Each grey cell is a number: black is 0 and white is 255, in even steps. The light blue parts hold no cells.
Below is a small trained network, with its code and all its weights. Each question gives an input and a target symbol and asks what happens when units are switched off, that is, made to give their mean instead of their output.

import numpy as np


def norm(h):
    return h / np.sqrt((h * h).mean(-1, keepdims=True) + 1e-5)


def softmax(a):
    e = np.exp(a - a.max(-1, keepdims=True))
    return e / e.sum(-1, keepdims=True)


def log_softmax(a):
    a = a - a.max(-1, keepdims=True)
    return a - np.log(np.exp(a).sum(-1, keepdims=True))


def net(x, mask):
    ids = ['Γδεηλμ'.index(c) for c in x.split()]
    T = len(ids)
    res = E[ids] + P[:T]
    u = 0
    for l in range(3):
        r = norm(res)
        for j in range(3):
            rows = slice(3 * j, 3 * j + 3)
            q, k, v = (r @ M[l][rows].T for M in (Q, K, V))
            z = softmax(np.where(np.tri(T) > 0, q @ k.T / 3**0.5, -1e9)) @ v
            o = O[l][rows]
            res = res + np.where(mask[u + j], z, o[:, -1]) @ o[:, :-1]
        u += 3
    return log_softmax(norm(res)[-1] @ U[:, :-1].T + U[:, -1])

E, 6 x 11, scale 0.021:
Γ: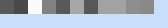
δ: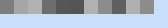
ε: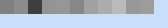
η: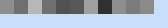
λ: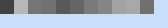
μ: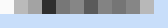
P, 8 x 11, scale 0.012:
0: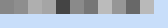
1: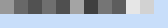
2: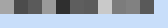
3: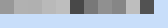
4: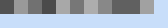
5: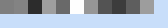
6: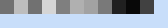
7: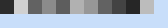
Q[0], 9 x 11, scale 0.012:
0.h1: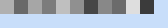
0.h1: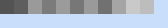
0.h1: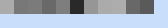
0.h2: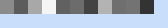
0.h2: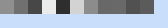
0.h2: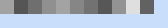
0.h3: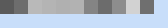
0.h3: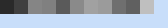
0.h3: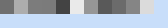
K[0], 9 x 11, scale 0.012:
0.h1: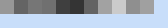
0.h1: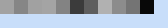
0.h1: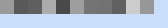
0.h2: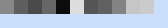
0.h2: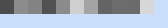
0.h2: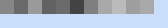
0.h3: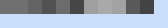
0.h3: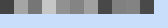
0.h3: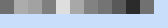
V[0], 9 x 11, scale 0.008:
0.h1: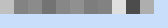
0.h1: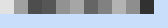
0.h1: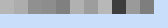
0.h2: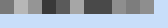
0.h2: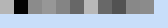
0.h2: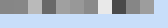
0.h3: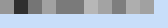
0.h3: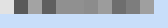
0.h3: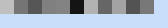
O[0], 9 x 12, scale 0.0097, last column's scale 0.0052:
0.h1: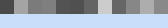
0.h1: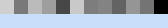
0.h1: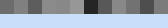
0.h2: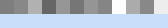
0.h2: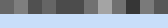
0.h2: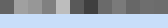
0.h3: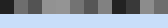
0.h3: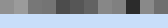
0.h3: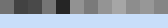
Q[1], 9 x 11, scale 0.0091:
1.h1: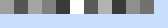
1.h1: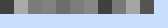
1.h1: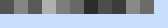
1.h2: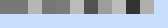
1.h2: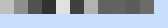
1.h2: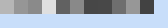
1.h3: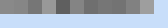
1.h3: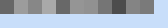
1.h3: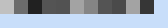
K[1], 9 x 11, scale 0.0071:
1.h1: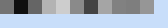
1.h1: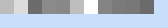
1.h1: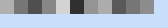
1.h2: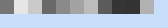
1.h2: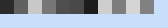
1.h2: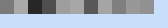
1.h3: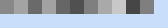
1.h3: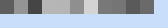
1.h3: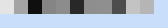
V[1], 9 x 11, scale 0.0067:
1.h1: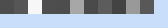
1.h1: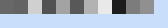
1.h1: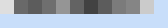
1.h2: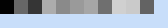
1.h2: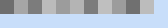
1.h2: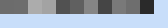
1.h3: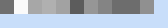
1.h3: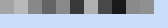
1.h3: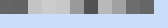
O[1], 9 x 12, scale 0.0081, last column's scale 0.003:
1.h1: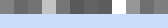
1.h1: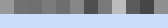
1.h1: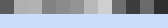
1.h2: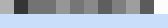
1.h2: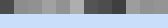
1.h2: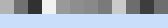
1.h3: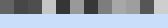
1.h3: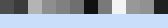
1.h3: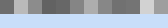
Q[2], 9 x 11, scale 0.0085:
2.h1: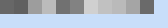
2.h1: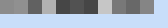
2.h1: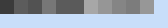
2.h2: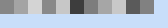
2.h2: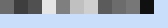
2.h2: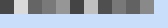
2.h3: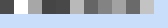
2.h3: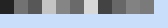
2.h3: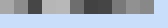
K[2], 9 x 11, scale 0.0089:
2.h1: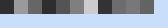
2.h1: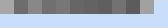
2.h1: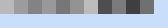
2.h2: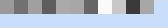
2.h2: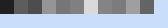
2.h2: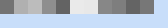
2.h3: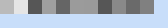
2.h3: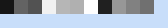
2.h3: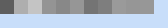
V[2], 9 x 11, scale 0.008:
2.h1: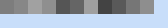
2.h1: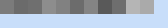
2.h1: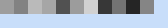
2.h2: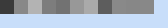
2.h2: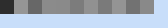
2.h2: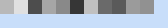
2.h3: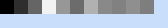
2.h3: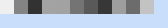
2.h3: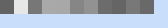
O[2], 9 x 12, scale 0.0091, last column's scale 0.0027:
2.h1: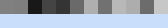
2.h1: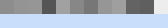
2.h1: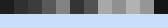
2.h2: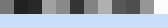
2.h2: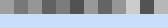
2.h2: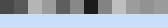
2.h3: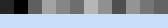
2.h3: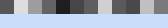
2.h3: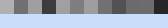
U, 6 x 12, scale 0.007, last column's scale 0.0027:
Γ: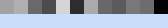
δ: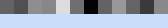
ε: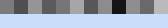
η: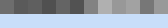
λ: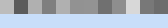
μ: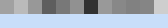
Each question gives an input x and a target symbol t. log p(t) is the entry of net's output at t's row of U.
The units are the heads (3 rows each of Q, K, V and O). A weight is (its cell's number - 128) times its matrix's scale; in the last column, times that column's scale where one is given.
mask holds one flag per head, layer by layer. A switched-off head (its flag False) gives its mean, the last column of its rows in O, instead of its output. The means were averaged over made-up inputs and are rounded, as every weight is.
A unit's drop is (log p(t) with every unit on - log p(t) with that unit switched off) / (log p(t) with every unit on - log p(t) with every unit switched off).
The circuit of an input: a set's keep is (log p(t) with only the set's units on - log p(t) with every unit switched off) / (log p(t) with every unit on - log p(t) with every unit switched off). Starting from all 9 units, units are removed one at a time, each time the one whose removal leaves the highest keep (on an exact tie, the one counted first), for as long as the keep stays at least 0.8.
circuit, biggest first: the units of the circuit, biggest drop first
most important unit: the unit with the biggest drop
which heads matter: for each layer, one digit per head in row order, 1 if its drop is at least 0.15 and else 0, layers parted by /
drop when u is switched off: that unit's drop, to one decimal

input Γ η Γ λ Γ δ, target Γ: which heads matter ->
000 / 000 / 000
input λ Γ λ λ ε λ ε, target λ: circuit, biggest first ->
[0.h2]
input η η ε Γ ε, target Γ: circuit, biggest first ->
[1.h3, 0.h2]
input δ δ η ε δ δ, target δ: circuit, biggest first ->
[0.h2, 1.h3]
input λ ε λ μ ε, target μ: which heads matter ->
100 / 000 / 000
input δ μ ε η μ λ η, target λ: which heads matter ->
010 / 000 / 000
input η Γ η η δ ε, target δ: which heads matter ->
110 / 000 / 000
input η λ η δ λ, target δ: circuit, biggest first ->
[0.h1, 1.h3]
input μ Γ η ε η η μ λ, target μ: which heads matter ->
100 / 000 / 001
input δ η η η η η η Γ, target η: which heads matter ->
000 / 000 / 000
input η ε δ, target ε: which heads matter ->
100 / 000 / 000
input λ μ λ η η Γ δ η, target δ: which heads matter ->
100 / 000 / 000
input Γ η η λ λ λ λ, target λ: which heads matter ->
000 / 000 / 000
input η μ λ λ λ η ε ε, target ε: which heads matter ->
010 / 000 / 000
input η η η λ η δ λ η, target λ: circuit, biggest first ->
[0.h3]
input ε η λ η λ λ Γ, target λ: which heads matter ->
000 / 000 / 000
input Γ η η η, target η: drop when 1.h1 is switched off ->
0.0
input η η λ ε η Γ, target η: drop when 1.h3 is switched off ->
0.1
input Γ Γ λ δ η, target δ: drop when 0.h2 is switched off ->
0.2
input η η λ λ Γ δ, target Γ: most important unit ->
0.h1
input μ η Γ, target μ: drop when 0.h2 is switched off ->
-0.1
